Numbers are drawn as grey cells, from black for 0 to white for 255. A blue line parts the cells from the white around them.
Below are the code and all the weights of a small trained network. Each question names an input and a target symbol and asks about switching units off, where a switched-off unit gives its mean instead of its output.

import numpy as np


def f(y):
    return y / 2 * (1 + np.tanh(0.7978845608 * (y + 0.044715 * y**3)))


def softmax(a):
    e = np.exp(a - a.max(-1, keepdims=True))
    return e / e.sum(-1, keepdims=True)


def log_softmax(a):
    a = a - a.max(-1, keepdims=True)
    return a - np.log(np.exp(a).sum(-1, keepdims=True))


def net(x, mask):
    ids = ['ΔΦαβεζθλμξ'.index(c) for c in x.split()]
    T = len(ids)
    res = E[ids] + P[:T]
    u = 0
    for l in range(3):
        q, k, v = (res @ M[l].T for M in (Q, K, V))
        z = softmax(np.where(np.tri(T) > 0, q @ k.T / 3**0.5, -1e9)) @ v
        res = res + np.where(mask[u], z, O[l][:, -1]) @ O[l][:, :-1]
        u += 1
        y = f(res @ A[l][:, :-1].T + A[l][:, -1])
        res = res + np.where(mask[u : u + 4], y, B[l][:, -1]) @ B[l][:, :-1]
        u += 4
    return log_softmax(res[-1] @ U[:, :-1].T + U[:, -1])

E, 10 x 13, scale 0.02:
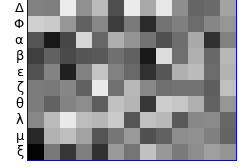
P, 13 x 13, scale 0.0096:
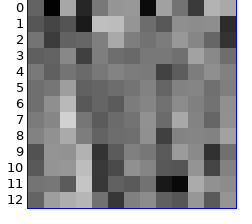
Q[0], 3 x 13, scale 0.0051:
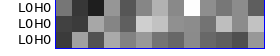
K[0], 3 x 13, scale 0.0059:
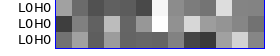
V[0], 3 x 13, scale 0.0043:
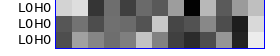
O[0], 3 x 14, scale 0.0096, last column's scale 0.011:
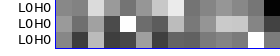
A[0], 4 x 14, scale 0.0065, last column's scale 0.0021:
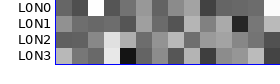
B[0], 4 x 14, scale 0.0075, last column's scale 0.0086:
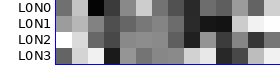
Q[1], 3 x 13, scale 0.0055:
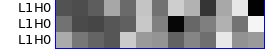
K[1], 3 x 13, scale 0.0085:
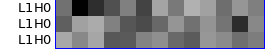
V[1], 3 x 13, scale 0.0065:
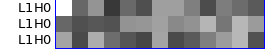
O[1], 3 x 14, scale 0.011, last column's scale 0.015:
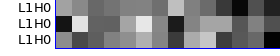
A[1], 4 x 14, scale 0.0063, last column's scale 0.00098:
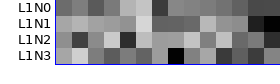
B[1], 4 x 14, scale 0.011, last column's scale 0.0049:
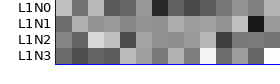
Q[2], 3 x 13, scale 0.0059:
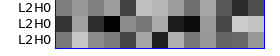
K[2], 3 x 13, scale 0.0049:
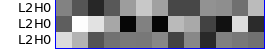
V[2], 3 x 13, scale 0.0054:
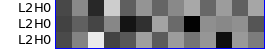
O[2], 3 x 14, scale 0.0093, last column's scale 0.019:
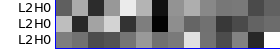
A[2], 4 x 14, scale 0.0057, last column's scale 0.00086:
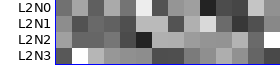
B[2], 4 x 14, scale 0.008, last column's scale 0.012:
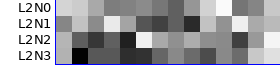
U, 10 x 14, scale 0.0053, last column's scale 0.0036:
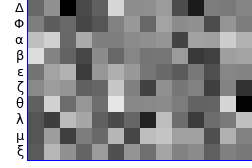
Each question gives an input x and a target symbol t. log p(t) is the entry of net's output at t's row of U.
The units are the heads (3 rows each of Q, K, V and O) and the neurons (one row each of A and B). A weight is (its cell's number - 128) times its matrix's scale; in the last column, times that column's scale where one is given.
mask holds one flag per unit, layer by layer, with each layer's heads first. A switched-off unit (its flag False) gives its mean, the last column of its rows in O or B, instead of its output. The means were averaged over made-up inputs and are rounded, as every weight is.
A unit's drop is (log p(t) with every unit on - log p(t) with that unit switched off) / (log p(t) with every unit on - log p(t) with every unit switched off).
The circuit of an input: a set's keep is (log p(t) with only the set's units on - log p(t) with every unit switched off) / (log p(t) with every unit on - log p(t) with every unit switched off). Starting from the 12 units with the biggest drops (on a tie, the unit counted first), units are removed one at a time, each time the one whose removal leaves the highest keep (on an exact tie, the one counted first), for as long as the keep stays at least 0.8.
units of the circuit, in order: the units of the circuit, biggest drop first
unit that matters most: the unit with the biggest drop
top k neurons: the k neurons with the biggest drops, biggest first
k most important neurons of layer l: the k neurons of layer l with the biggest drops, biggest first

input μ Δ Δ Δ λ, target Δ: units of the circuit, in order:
(L1H0 L0N3)
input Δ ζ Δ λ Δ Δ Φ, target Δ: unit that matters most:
L1H0
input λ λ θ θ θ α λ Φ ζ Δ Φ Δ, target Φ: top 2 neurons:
(L0N1 L2N2)
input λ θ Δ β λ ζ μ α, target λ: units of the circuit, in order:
(L1H0 L0N0 L2H0)
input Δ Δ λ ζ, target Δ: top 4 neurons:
(L0N3 L1N0 L2N2 L2N0)
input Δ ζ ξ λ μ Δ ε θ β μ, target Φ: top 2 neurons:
(L1N1 L1N0)
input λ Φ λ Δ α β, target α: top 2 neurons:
(L1N3 L0N1)
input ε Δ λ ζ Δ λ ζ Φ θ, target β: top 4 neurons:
(L0N3 L1N3 L0N0 L2N1)
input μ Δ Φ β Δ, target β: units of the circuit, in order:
(L1H0 L0H0)
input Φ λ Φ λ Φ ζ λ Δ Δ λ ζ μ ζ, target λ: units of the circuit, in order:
(L2H0 L0N0 L1H0 L0N3)
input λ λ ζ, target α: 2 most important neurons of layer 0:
(L0N0 L0N3)
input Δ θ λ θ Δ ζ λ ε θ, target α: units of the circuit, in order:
(L0N1 L0N0 L1H0)
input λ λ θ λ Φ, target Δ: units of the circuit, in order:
(L2N0 L0H0)
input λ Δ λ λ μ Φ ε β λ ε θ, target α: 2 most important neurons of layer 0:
(L0N1 L0N0)
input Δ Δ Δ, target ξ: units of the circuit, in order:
(L1H0 L0H0 L2H0 L2N2)
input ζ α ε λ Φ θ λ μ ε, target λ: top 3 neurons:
(L1N3 L0N0 L0N3)
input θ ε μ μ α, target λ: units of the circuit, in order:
(L2H0)
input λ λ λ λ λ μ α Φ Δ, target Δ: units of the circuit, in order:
(L0H0 L0N3 L2N0 L2H0)
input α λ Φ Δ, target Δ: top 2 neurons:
(L0N3 L1N1)
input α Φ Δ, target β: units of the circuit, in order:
(L1H0 L0H0 L2N1)
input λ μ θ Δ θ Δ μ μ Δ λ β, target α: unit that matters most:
L0N1
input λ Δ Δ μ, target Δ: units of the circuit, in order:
(L0H0 L2H0 L2N0)
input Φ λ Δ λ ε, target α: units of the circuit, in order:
(L0H0 L1N3 L1H0)
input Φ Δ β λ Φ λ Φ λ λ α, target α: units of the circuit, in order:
(L1H0 L0H0)
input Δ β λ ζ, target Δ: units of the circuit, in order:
(L0N3 L2N0 L2N1)
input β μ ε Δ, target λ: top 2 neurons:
(L0N3 L2N2)
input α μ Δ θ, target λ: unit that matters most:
L1H0
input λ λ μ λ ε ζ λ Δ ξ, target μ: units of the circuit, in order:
(L0N1 L0H0)
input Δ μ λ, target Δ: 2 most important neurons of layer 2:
(L2N0 L2N3)
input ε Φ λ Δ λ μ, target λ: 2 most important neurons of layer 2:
(L2N0 L2N3)
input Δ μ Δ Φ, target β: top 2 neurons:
(L1N3 L2N1)
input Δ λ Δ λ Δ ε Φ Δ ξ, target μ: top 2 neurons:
(L1N3 L0N1)
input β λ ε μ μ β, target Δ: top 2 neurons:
(L1N1 L0N3)
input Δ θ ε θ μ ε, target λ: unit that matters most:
L2H0
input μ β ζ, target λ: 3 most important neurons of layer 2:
(L2N2 L2N1 L2N0)
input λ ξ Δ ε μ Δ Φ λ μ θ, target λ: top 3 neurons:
(L0N0 L0N3 L1N3)
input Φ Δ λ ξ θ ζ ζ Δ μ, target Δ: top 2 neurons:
(L1N1 L1N0)
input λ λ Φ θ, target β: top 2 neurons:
(L0N0 L0N3)
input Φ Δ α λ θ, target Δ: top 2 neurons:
(L0N3 L1N0)
